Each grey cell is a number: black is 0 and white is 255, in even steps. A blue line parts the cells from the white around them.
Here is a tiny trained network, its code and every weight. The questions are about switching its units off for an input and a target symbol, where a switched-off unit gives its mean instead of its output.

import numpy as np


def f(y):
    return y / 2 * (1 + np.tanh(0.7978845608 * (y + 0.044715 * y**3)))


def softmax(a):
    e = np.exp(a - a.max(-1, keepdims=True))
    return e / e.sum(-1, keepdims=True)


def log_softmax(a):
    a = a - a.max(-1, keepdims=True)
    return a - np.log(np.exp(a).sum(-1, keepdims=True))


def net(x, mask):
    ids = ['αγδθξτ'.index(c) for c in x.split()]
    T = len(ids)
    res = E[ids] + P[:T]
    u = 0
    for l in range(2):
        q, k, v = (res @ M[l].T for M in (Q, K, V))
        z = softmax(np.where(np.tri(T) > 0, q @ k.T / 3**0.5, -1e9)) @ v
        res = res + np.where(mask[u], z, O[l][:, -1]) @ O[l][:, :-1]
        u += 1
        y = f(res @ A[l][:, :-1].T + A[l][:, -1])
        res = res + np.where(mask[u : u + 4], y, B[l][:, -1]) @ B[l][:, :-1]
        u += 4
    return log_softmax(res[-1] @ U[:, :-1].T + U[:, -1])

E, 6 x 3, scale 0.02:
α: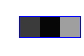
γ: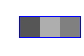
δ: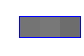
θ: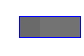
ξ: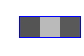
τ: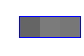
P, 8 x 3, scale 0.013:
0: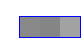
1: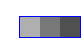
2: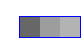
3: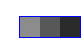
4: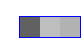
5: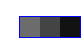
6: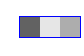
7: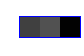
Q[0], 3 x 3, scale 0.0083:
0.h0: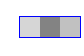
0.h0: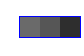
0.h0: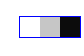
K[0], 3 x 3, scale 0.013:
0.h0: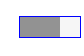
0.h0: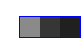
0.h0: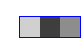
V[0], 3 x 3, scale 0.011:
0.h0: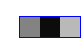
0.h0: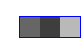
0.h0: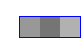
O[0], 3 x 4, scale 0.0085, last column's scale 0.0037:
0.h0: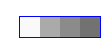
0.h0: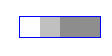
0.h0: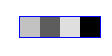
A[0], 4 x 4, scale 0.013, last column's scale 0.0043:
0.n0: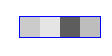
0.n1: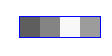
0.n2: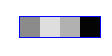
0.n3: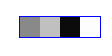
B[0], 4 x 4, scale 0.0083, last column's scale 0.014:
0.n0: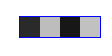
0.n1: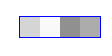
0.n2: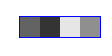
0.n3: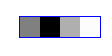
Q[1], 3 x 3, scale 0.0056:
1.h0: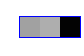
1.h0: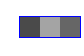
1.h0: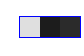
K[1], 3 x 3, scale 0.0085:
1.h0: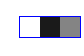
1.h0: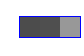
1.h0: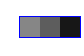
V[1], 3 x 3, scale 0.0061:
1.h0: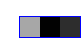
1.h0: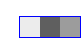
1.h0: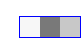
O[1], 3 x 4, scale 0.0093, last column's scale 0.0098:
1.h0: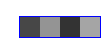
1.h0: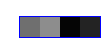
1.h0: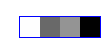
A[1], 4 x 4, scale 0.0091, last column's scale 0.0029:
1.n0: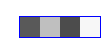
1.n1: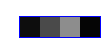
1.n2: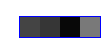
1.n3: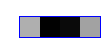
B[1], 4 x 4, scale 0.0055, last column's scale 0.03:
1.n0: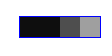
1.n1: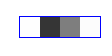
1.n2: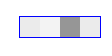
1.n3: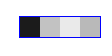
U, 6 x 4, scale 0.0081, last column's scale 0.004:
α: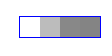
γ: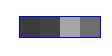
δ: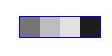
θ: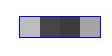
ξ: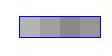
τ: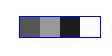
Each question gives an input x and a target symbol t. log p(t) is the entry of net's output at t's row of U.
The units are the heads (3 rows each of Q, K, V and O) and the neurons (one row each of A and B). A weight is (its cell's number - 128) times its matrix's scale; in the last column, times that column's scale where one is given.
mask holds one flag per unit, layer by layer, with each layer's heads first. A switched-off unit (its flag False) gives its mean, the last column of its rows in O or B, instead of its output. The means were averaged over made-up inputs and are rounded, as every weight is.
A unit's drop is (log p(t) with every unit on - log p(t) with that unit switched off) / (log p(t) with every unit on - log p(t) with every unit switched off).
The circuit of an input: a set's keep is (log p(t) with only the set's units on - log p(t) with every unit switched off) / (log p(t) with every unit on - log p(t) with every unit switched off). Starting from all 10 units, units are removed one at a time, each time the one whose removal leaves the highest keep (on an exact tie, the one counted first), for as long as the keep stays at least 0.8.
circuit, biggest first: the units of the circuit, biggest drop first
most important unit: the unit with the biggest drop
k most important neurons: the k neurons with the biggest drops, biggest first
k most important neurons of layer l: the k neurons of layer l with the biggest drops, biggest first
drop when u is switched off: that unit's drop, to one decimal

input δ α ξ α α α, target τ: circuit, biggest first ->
[0.n0; 0.h0; 1.n1; 1.h0]
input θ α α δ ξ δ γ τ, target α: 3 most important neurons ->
[1.n2; 1.n1; 0.n3]
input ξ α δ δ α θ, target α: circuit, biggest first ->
[1.n2; 1.h0]
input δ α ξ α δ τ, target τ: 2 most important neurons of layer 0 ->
[0.n0; 0.n2]
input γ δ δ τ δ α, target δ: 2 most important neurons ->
[1.n3; 1.n1]
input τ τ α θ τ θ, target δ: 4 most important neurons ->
[1.n3; 1.n2; 0.n0; 0.n3]
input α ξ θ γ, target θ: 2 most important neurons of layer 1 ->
[1.n1; 1.n3]
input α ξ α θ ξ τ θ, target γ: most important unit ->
0.n0
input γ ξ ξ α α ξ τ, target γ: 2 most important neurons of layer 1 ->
[1.n2; 1.n3]
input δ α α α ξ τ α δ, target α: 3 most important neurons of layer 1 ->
[1.n2; 1.n1; 1.n0]
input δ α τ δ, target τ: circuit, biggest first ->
[0.h0; 0.n0; 1.n1]
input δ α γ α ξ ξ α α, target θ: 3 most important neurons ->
[1.n1; 1.n2; 1.n3]
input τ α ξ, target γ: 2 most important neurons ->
[1.n2; 0.n2]
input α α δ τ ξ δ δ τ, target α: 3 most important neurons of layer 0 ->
[0.n3; 0.n0; 0.n2]
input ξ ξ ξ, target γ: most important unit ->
1.h0
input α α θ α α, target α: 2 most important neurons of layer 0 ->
[0.n1; 0.n3]
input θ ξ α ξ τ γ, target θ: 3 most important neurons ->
[1.n1; 1.n2; 1.n3]
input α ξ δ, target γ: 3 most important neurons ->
[0.n0; 1.n2; 1.n1]
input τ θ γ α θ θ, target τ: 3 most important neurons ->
[0.n0; 1.n0; 1.n3]
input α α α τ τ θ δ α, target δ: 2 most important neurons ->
[1.n3; 0.n0]
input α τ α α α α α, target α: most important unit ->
1.h0
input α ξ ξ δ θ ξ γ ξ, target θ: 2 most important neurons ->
[1.n1; 1.n2]
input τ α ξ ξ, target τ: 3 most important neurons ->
[0.n0; 1.n0; 1.n1]
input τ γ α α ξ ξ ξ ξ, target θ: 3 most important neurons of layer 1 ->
[1.n1; 1.n2; 1.n0]
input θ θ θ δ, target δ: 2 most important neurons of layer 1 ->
[1.n3; 1.n2]
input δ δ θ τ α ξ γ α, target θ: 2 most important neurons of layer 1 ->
[1.n1; 1.n2]
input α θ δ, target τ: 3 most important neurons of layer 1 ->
[1.n1; 1.n2; 1.n3]
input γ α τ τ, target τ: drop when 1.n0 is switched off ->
0.3
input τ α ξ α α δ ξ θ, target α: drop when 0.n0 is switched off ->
0.2
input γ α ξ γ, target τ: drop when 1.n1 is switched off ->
0.1
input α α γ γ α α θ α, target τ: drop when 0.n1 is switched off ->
0.0
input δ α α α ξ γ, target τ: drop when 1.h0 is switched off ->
0.1
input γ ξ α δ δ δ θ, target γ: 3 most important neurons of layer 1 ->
[1.n2; 1.n3; 1.n1]
